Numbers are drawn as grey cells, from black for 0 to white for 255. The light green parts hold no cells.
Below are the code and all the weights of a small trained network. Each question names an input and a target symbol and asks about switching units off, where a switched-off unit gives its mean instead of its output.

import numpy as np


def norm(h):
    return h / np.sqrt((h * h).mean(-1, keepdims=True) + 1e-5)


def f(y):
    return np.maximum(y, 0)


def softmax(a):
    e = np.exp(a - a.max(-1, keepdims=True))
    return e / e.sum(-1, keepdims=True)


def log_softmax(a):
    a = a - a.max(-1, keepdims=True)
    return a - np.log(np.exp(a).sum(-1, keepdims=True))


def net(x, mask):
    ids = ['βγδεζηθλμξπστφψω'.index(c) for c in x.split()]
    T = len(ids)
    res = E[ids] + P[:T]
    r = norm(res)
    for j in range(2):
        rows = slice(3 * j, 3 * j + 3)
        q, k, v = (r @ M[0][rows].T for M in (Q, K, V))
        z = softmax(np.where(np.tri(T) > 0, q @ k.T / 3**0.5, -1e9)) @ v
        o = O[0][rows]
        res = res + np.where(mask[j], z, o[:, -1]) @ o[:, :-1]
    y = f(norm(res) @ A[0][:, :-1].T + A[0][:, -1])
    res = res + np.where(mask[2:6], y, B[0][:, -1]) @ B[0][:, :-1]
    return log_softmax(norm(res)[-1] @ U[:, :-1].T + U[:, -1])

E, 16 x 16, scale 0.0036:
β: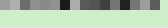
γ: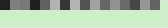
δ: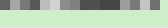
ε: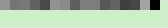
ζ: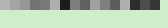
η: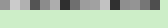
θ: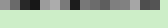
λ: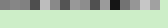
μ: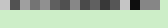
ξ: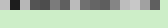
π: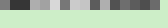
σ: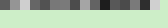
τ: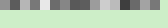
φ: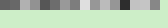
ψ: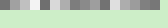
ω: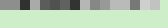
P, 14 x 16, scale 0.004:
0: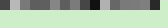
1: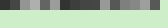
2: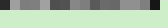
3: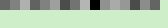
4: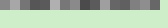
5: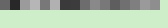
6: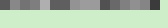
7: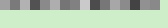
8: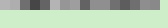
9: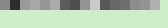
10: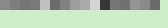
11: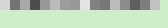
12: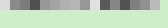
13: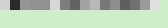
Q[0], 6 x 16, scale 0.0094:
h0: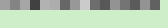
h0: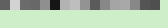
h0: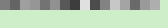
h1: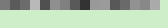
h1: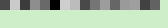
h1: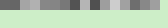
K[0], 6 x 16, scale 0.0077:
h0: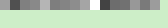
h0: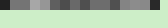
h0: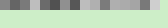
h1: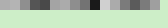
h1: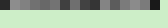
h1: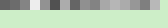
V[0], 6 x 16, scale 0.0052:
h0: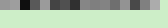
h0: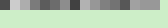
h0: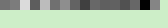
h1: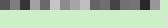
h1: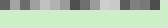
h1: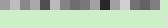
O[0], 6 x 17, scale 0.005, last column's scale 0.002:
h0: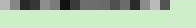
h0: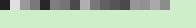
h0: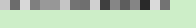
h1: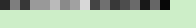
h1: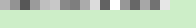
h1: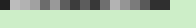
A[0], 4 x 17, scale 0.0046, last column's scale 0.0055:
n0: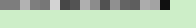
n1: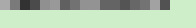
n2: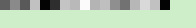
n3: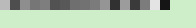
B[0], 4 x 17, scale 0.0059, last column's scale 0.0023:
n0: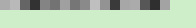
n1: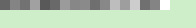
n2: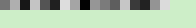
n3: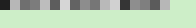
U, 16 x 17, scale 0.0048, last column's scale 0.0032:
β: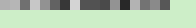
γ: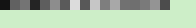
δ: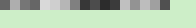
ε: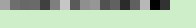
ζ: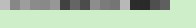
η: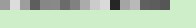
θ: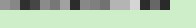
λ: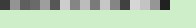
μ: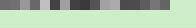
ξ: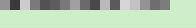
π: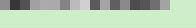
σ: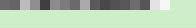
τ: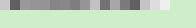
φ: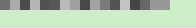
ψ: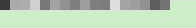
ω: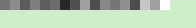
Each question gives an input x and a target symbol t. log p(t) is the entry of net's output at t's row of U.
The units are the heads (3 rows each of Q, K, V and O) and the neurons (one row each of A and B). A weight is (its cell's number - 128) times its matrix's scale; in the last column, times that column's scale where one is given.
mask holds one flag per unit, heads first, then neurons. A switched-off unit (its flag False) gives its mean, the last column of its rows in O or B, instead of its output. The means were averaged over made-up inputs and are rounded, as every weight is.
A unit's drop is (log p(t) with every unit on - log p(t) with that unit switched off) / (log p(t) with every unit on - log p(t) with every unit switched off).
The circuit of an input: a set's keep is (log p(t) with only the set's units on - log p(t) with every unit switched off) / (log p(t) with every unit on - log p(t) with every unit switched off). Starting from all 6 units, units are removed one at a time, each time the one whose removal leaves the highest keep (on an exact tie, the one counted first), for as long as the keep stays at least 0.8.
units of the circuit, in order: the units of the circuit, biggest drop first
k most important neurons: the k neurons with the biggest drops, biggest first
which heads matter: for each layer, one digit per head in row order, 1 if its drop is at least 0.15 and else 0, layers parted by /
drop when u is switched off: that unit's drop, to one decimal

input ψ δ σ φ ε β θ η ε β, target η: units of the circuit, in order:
[n0]
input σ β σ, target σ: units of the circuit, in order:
[h0 h1]
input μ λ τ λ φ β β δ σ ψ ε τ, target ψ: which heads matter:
11
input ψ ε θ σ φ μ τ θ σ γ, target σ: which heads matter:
11
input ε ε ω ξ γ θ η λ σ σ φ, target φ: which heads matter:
00
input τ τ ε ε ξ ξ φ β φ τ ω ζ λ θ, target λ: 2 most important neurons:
[n3 n1]
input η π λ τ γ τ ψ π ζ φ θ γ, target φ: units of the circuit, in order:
[h0 n2]
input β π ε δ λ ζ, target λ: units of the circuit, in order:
[n3 h1]
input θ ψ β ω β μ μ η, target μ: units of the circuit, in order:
[h0 n3 h1]
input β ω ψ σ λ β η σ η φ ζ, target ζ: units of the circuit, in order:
[h1 h0]
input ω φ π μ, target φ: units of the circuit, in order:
[h0 n2 h1]
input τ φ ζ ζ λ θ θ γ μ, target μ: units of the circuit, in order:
[n3 h1 h0]
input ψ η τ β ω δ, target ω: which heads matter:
10
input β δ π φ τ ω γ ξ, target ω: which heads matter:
10
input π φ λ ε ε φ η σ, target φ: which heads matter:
10
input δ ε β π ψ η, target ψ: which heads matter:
11
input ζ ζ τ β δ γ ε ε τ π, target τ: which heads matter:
01
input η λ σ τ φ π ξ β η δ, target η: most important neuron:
[n0]
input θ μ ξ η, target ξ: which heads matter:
11
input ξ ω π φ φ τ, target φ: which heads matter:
10
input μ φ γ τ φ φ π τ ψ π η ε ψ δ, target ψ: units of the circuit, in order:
[h1]
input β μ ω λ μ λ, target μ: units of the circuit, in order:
[n3 h0]
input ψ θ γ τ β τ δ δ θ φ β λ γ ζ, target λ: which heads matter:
01
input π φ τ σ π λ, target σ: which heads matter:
11
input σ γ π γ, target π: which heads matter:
01
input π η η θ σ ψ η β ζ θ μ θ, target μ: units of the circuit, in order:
[h1 h0 n3]
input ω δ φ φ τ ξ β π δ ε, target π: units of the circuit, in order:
[h1]
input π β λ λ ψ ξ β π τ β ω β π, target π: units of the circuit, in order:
[h1 h0]
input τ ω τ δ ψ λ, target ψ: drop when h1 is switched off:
0.5
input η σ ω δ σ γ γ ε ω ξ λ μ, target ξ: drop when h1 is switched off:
0.5
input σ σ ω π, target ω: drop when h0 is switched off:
0.8
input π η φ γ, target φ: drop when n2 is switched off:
0.9
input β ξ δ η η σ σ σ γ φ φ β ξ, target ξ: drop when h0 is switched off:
0.2
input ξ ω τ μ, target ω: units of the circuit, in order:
[h0]
